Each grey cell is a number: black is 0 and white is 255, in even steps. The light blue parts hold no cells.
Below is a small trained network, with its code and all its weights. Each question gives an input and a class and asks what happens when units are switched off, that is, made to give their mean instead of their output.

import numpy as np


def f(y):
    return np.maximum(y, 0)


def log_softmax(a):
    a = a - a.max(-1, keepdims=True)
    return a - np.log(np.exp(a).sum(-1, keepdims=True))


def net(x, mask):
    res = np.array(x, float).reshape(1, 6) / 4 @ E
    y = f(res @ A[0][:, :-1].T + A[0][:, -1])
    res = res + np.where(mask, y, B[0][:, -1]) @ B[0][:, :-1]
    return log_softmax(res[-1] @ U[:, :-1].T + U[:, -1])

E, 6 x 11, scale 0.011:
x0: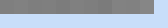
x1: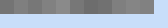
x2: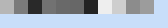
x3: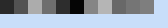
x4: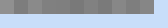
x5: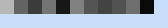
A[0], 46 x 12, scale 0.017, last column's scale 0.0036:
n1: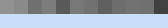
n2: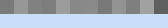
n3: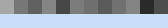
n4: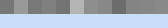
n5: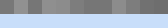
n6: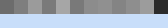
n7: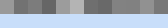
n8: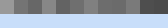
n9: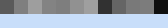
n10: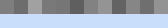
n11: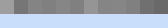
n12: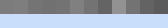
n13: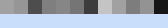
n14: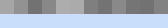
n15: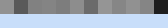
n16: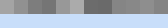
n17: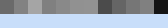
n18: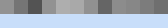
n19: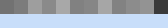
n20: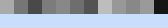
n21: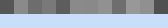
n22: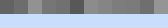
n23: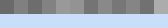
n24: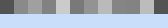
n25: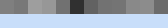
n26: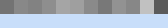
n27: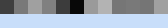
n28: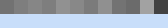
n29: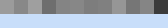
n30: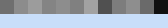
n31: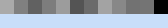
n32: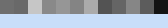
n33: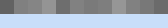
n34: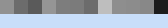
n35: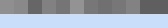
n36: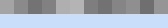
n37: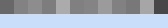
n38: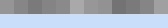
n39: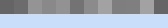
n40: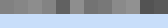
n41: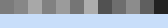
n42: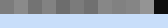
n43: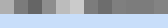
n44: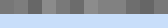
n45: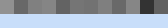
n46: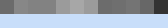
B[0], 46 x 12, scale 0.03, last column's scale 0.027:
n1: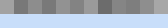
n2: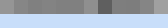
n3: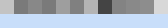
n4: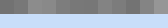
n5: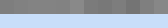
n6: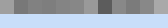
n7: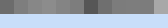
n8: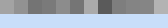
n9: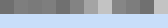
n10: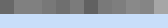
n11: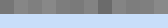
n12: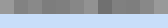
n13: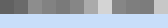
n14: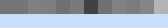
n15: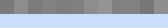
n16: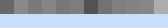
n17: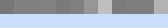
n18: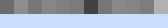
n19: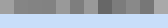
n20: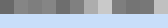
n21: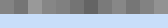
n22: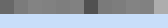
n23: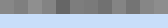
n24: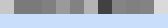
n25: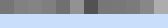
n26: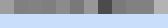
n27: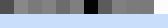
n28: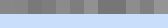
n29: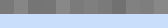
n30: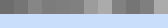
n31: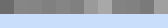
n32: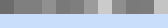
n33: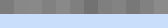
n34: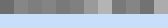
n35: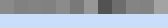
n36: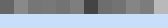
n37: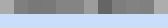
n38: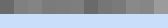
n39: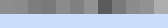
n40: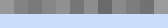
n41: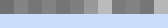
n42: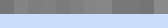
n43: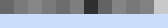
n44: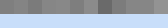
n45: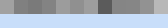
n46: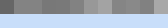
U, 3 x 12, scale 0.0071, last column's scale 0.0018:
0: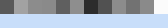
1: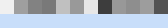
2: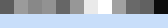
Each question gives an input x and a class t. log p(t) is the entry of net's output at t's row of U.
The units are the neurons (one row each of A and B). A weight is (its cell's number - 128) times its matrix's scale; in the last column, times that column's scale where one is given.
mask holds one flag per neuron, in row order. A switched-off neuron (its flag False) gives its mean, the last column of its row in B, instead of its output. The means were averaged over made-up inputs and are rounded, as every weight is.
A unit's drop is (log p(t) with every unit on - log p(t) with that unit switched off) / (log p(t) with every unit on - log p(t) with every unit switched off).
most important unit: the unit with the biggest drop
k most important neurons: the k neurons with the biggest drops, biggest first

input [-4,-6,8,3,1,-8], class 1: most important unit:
n24
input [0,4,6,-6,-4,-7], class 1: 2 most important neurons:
(n24; n27)
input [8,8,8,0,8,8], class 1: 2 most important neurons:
(n3; n45)
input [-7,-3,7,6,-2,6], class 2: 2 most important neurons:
(n13; n20)
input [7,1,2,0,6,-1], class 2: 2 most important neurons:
(n27; n3)
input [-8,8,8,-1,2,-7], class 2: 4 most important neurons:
(n13; n20; n3; n34)
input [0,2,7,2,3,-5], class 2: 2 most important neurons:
(n13; n20)
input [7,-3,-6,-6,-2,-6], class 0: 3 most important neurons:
(n43; n3; n36)
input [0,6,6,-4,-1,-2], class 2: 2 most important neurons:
(n13; n27)
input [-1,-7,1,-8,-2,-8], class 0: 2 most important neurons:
(n43; n36)
